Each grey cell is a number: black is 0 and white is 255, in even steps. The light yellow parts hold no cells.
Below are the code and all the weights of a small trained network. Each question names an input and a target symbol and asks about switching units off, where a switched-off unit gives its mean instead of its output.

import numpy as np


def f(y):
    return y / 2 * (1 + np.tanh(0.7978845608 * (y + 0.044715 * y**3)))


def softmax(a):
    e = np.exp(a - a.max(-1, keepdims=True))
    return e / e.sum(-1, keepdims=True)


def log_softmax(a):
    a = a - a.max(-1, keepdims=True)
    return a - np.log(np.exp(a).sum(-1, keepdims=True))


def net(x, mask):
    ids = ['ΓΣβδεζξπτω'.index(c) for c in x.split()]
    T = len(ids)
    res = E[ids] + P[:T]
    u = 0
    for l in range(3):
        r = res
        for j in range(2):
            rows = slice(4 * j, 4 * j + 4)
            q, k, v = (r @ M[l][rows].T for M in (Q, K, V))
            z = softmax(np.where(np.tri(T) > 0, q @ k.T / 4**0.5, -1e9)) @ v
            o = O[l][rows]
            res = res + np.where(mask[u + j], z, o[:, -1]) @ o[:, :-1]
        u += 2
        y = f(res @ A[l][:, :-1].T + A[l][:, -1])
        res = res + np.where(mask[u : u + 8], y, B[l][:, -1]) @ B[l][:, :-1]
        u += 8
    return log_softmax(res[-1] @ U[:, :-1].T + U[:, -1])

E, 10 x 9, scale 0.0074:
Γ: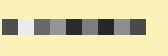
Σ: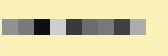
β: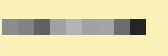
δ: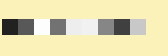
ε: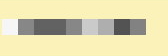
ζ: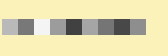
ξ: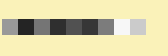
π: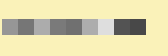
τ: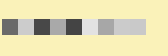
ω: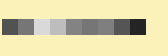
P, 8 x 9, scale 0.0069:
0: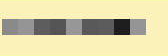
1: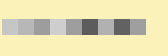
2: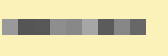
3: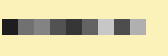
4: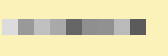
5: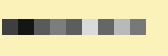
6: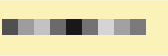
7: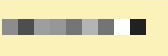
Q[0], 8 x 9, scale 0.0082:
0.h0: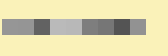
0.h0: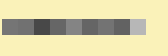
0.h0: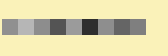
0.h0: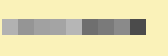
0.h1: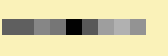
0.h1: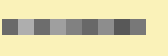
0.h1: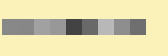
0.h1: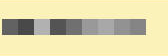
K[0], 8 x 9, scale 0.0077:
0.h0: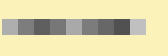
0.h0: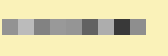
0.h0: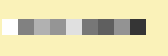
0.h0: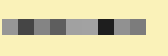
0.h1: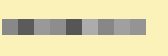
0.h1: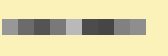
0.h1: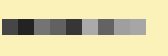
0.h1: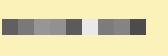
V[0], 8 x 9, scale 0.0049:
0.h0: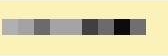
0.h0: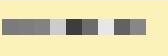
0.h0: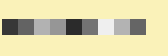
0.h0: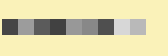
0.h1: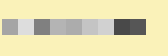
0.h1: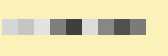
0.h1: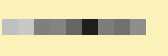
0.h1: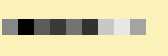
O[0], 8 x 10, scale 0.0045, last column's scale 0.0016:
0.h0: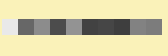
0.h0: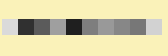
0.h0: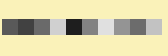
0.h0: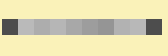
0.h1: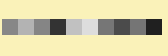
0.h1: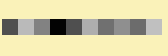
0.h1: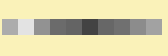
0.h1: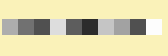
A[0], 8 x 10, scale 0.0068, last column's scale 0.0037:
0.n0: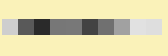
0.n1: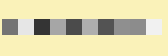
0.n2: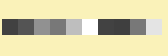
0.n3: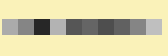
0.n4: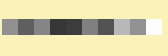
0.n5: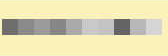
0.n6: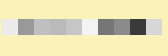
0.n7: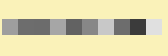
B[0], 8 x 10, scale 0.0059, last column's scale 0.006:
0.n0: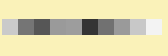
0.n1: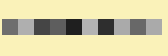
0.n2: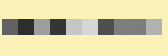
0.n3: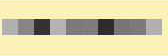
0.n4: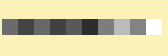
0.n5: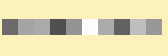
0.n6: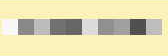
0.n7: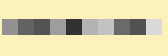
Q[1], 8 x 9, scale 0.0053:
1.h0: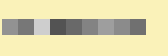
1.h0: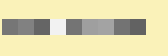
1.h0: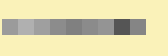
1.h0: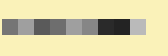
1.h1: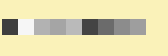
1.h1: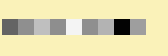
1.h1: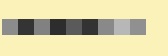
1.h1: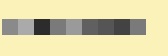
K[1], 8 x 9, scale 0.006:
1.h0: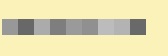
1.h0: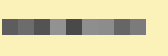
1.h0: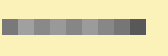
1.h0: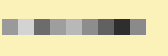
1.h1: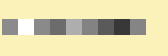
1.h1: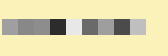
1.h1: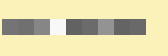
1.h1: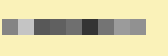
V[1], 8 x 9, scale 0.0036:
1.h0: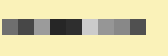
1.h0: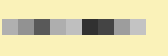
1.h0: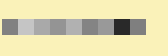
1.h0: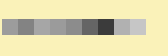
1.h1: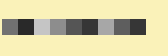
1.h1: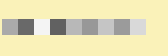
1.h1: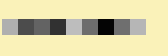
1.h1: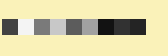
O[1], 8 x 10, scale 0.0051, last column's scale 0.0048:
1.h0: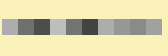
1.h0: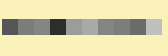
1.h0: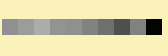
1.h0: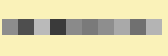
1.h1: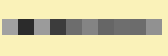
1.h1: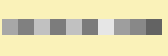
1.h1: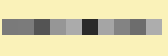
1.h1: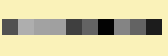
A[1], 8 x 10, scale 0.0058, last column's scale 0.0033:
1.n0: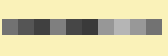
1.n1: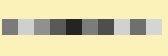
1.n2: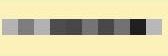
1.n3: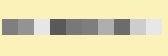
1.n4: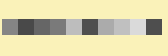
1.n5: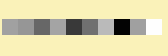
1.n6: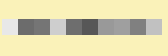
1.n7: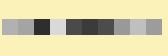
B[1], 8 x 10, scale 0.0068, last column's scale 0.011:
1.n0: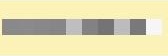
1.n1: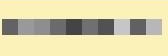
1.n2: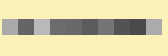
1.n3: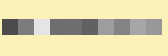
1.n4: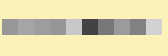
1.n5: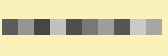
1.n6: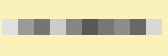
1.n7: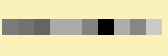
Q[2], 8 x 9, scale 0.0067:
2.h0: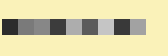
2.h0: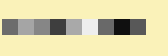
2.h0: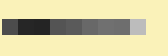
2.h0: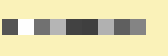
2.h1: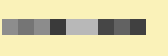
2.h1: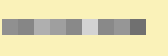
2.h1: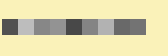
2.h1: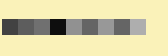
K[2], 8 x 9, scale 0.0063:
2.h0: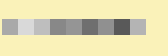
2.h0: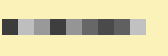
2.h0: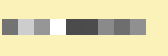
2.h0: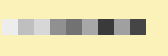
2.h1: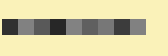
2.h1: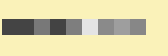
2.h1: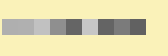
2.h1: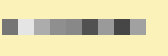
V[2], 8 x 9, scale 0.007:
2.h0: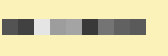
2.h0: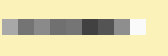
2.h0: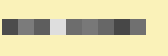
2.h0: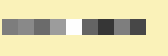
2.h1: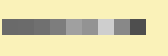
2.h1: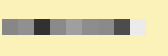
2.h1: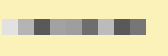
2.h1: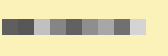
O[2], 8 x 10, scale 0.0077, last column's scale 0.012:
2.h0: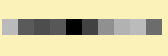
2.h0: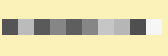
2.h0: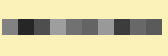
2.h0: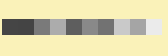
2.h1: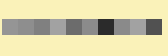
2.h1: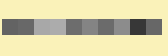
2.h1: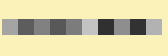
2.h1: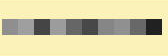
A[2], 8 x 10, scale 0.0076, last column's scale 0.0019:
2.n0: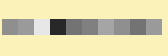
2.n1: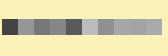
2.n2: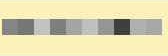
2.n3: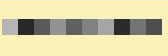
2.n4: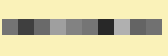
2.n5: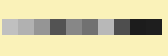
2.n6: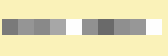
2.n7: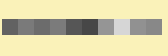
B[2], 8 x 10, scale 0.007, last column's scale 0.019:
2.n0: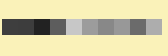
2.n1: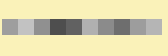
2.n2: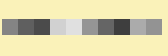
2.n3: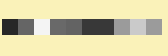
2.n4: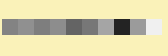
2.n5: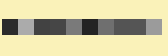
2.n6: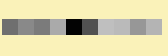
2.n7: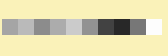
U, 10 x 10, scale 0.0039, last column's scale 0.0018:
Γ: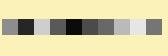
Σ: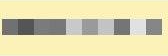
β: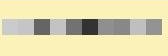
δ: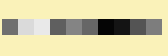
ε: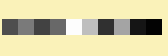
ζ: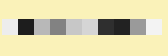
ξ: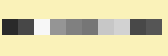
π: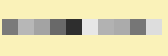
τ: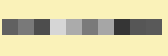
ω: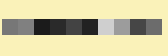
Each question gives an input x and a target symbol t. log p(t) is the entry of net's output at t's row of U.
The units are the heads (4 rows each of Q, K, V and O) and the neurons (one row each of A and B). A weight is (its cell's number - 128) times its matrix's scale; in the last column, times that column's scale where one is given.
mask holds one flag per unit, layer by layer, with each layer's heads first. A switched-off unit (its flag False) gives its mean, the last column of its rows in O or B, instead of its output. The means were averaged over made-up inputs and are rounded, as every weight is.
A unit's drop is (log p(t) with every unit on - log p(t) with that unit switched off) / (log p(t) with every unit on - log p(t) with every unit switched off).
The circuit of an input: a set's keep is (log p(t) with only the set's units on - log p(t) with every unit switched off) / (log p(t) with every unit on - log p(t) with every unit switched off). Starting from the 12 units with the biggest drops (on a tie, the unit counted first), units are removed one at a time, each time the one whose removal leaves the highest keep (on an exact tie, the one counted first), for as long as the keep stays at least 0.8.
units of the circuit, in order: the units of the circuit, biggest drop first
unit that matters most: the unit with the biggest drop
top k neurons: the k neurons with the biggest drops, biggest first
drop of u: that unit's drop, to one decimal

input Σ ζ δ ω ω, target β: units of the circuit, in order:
2.h1; 0.n2; 1.n6
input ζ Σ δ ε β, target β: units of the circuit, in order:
0.n2; 2.h1; 1.n6
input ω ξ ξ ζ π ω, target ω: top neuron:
2.n7
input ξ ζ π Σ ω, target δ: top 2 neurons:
1.n4; 2.n5
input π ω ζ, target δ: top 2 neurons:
2.n5; 1.n0
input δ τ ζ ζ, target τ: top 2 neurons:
0.n1; 1.n0
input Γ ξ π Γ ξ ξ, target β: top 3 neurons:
2.n7; 1.n0; 1.n4
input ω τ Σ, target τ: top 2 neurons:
2.n4; 1.n7
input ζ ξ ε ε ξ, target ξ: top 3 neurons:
2.n6; 1.n4; 2.n7
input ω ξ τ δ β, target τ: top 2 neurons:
0.n1; 2.n2
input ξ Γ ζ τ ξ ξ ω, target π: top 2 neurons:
0.n0; 2.n1
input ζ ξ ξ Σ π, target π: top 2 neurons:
0.n4; 1.n5
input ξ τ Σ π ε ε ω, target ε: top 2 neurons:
0.n6; 2.n4
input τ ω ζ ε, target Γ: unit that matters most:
1.h0
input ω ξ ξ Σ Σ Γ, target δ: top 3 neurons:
0.n1; 1.n1; 2.n4
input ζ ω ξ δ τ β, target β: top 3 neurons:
0.n2; 1.n3; 1.n6
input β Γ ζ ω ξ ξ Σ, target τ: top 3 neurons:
1.n7; 0.n3; 2.n4
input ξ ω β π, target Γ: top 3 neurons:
2.n3; 2.n7; 1.n5
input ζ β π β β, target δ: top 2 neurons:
2.n5; 1.n0
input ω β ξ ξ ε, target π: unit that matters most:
2.h0
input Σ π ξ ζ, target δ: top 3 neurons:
0.n6; 1.n5; 2.n3
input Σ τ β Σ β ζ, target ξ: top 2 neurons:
2.n7; 2.n3
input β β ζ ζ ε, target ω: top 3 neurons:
2.n5; 2.n7; 1.n7
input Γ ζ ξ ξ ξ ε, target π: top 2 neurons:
2.n1; 0.n6
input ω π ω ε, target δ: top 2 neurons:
1.n5; 2.n3
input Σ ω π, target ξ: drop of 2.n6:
0.0
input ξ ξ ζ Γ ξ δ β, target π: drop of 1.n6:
0.2
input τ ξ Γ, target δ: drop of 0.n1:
0.5
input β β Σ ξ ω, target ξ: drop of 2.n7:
0.2
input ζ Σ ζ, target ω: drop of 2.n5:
0.2
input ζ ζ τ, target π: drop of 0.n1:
0.3
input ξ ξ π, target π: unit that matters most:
1.h0
